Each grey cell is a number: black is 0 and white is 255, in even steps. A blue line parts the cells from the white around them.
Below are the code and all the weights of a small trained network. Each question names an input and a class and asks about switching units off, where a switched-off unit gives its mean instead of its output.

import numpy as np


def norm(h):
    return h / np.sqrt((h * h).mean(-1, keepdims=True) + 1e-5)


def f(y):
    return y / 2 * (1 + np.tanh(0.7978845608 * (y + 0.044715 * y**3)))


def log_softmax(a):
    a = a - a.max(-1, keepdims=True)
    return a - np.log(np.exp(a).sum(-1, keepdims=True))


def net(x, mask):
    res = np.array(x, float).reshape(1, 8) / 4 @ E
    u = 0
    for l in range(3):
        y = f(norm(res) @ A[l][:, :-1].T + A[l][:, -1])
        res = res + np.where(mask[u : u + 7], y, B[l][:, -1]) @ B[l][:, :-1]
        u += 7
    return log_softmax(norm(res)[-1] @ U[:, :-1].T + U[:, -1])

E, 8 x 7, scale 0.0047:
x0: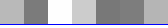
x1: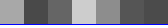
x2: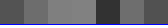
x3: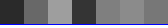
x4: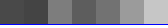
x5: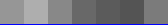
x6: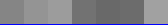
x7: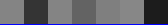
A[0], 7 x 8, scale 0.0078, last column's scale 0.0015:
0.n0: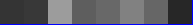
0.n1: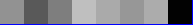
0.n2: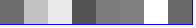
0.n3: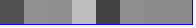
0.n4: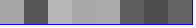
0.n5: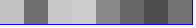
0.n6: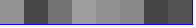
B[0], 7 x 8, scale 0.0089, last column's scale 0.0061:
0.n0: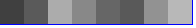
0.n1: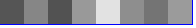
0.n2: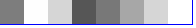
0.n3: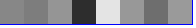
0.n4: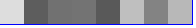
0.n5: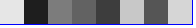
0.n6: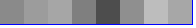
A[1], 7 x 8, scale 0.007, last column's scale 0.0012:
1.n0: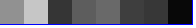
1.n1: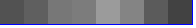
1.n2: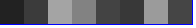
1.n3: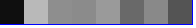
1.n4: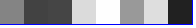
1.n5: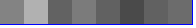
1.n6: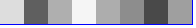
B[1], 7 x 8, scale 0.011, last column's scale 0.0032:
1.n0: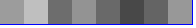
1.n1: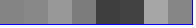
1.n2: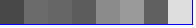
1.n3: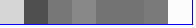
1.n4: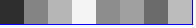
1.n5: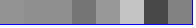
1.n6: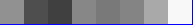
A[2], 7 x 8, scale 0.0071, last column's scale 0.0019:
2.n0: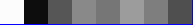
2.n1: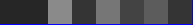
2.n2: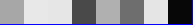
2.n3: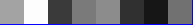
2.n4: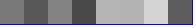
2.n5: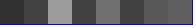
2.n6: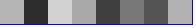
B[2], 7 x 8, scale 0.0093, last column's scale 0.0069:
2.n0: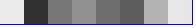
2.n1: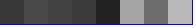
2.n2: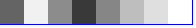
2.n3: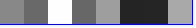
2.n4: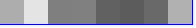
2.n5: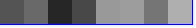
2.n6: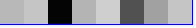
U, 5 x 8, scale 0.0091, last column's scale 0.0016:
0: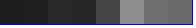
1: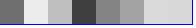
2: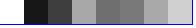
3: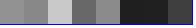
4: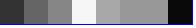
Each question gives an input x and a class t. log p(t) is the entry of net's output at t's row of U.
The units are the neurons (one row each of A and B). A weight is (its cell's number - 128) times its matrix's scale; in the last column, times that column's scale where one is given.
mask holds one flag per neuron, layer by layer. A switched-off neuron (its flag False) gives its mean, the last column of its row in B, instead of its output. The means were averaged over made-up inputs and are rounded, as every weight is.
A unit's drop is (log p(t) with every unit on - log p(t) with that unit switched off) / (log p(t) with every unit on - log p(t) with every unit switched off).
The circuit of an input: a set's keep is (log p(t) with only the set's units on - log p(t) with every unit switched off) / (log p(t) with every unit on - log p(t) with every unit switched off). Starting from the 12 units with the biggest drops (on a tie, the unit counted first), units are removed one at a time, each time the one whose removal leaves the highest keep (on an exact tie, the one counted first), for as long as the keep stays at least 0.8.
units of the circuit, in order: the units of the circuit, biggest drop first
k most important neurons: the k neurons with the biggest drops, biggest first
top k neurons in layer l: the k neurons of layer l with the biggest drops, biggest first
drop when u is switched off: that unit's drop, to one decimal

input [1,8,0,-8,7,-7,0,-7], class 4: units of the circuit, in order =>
[1.n4]
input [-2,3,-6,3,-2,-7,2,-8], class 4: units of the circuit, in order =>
[1.n4, 0.n1]
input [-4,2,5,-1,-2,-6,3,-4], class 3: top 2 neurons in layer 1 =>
[1.n0, 1.n6]
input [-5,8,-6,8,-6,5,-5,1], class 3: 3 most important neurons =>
[0.n5, 1.n0, 2.n3]
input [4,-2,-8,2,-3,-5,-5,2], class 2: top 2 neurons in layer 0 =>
[0.n5, 0.n4]
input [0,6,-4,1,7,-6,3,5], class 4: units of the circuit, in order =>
[1.n4, 0.n1]
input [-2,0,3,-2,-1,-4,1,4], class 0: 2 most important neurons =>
[0.n2, 0.n0]
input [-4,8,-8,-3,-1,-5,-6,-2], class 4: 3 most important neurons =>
[1.n4, 0.n1, 1.n3]
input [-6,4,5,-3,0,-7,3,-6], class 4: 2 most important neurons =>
[1.n4, 0.n2]
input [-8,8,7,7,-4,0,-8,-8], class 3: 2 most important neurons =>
[1.n0, 2.n3]
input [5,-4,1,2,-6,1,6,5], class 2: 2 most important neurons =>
[0.n5, 0.n4]
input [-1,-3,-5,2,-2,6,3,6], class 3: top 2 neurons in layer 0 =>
[0.n2, 0.n6]
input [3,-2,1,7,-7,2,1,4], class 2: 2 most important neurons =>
[0.n2, 0.n4]
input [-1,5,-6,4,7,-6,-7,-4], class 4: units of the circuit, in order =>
[1.n4]
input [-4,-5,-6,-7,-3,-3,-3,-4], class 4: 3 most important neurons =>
[1.n4, 0.n2, 2.n2]
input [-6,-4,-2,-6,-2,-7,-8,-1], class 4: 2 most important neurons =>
[1.n4, 0.n2]
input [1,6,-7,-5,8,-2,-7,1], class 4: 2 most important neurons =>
[1.n4, 0.n1]
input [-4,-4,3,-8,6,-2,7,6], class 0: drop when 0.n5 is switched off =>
0.0
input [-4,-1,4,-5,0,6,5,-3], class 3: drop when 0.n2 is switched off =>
0.2
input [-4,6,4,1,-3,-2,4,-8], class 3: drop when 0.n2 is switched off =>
0.1
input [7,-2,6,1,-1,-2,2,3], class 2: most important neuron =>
[0.n5]
